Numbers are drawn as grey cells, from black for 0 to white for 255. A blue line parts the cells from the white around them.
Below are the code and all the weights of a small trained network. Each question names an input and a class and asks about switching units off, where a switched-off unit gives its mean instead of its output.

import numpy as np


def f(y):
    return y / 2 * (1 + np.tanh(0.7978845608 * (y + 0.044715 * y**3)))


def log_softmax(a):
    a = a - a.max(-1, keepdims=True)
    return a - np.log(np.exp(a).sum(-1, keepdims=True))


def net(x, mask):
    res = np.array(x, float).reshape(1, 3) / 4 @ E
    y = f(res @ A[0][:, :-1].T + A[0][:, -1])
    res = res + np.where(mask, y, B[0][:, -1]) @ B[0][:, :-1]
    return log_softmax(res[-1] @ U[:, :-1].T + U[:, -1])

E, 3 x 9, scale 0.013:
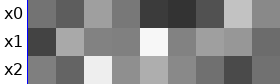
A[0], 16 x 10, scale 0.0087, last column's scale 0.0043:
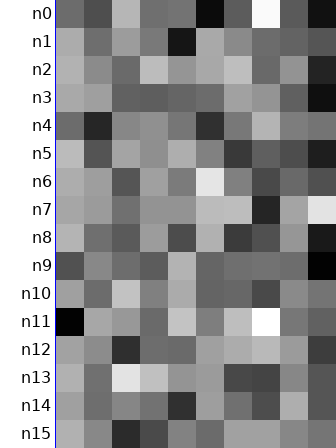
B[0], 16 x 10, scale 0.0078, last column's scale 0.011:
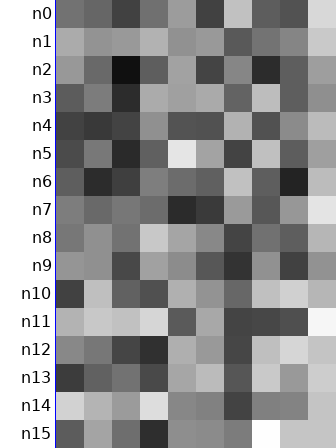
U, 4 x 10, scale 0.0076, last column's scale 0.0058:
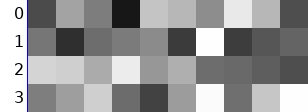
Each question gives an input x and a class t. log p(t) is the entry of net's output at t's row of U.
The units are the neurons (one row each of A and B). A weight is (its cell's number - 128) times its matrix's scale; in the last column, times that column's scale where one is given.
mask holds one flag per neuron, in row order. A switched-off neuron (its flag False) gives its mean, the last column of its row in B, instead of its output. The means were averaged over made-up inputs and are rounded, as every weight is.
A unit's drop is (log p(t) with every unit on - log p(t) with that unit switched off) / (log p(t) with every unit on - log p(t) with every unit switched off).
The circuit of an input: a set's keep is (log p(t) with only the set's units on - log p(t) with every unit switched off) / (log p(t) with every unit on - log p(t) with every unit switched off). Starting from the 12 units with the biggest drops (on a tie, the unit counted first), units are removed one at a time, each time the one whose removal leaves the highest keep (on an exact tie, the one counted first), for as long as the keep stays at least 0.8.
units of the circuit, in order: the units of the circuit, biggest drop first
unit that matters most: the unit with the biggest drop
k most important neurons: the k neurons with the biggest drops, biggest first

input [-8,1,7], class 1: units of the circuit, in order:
n6
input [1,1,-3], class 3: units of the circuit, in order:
n13, n5
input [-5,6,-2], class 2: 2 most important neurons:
n11, n0
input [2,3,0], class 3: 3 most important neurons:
n14, n8, n1
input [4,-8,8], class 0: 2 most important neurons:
n13, n10
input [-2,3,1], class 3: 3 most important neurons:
n14, n8, n1
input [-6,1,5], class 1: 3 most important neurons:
n7, n6, n15
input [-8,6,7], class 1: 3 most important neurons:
n7, n6, n2
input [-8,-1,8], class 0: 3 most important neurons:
n13, n10, n5
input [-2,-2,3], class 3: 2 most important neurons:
n12, n15
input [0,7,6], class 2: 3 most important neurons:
n11, n15, n12
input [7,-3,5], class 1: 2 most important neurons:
n0, n4
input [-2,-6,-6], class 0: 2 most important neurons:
n15, n12
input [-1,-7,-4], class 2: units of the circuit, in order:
n14
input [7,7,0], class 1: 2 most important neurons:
n0, n4
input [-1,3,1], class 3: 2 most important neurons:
n14, n8
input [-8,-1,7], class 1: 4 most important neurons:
n6, n7, n2, n15
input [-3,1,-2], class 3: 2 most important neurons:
n0, n4
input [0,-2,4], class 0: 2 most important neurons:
n11, n13
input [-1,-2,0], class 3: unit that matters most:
n11
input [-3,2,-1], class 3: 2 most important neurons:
n0, n4
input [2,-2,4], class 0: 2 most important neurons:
n11, n13
